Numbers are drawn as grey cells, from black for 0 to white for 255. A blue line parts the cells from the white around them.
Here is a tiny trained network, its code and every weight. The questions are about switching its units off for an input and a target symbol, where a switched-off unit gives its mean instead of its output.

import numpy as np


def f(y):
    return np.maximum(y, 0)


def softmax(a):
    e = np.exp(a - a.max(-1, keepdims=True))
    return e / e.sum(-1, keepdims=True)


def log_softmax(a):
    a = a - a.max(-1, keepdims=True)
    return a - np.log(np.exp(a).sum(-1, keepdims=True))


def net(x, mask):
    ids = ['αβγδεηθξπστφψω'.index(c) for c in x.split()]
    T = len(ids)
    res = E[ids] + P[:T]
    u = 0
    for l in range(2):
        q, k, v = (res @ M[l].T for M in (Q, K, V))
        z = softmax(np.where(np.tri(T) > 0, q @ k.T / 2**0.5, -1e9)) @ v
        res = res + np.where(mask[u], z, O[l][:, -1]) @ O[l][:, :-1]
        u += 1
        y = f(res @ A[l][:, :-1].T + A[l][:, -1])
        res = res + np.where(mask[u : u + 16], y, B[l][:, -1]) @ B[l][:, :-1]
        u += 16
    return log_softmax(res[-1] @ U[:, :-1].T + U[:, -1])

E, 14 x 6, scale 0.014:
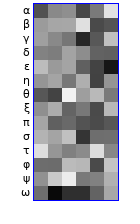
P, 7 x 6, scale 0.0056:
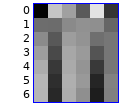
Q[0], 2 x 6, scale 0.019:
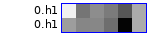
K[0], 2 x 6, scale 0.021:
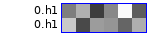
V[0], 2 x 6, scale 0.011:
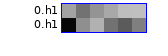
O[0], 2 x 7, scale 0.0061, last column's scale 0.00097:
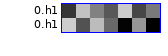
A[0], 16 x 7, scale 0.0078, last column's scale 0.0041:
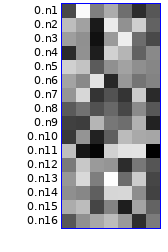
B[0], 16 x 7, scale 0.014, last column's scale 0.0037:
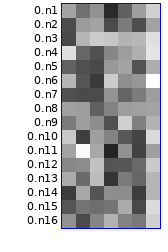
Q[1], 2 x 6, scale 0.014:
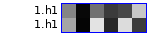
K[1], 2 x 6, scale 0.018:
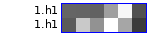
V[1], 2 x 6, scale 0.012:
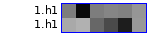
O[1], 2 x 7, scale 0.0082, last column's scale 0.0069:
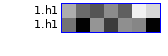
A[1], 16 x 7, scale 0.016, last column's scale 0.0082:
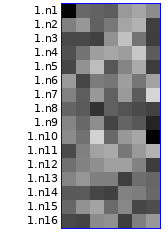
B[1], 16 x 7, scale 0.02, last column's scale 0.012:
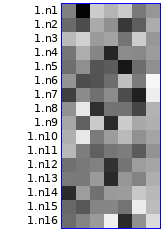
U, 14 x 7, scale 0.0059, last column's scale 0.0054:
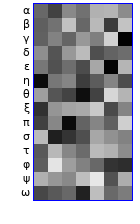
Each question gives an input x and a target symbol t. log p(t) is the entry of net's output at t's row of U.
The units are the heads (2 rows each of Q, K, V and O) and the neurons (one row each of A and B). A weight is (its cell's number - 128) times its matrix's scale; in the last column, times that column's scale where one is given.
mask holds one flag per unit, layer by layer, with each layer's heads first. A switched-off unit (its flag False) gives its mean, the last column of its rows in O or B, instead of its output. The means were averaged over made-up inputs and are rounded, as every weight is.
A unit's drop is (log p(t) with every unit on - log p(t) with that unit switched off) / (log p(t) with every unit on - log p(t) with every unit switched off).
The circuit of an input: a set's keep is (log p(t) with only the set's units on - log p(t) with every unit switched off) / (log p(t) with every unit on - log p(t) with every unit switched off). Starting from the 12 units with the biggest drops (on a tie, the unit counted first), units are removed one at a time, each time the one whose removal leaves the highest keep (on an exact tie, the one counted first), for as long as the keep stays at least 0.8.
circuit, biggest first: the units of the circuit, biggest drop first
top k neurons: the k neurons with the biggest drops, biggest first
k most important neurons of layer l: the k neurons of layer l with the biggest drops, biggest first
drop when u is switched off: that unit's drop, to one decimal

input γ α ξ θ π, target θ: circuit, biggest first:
1.h1; 1.n7; 1.n13
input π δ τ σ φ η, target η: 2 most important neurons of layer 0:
0.n11; 0.n3
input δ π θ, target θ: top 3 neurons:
1.n4; 1.n7; 0.n6
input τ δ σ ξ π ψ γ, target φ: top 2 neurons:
0.n3; 1.n6
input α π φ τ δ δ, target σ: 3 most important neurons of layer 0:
0.n1; 0.n4; 0.n10
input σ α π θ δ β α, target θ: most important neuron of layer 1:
1.n7
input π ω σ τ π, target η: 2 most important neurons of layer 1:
1.n15; 1.n7
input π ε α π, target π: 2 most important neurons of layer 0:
0.n3; 0.n15
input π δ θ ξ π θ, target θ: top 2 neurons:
1.n4; 1.n7
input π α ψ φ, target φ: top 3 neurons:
1.n10; 1.n5; 0.n4
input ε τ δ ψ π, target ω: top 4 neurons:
0.n1; 1.n15; 0.n11; 1.n7
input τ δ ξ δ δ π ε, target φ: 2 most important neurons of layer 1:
1.n6; 1.n15
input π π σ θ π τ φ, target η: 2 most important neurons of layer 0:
0.n11; 0.n14
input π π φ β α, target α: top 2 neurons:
1.n1; 0.n3
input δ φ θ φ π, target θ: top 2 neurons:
1.n7; 1.n13
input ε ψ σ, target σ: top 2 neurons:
0.n6; 1.n6
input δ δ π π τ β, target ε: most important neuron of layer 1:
1.n7
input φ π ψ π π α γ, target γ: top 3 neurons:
0.n7; 1.n14; 0.n15
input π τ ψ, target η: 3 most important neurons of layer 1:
1.n15; 1.n7; 1.n12
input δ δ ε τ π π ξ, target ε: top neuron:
0.n10
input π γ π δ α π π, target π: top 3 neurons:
0.n3; 1.n8; 0.n15
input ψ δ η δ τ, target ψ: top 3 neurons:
1.n3; 0.n6; 0.n5
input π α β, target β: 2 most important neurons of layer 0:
0.n13; 0.n3
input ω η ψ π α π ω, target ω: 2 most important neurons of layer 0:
0.n11; 0.n3
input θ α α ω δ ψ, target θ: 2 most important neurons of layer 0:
0.n6; 0.n16
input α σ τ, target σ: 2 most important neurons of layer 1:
1.n7; 1.n16
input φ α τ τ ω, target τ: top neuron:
0.n3
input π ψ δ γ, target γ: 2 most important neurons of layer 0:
0.n7; 0.n3
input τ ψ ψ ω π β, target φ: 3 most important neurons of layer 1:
1.n6; 1.n15; 1.n9
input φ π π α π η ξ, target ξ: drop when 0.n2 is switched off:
0.2
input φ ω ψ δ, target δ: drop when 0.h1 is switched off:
0.2
